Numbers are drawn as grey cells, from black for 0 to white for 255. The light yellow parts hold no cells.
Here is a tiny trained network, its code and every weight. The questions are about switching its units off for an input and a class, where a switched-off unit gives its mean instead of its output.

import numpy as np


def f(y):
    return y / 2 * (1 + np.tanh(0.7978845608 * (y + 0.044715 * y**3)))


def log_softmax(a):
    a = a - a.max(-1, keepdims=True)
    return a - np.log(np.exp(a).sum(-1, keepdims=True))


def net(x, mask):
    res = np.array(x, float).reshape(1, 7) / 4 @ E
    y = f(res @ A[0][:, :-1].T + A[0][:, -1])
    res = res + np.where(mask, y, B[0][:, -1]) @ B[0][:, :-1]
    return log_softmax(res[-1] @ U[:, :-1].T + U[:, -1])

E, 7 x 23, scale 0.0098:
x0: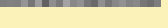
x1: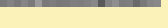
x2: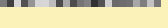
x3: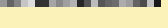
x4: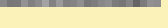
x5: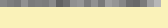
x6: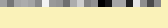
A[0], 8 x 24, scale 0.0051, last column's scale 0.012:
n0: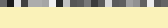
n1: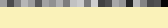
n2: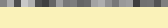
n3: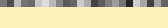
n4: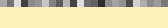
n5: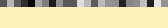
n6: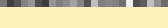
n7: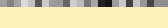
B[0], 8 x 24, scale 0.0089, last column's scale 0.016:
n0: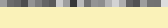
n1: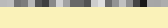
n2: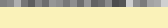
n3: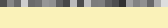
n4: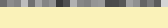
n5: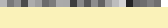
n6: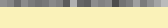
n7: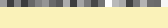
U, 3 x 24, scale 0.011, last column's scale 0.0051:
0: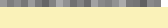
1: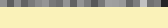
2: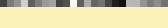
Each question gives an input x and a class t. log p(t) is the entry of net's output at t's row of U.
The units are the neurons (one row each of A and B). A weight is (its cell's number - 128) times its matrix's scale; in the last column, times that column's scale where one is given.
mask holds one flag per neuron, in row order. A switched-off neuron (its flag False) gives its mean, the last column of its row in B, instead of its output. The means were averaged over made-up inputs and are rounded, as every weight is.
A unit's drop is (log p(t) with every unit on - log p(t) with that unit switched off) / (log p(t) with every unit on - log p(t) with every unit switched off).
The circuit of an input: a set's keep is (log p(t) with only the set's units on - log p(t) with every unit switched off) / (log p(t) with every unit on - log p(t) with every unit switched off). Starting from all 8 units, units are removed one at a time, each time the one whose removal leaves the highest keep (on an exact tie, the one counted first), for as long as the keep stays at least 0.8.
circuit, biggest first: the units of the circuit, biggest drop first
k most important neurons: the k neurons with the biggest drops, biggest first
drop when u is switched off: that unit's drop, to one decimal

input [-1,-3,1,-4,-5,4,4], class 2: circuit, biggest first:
[n3]
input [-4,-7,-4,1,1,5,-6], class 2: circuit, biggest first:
[n0; n5]
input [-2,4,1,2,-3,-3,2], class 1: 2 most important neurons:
[n1; n3]
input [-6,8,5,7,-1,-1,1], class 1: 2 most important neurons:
[n1; n5]
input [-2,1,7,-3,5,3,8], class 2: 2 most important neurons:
[n3; n4]
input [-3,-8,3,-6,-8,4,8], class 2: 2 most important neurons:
[n3; n4]
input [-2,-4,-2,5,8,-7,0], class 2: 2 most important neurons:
[n5; n0]
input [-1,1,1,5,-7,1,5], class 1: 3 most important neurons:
[n7; n5; n6]
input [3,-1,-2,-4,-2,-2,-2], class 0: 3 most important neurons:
[n7; n5; n3]
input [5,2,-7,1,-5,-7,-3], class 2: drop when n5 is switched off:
0.2
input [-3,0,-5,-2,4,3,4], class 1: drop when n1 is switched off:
-0.1
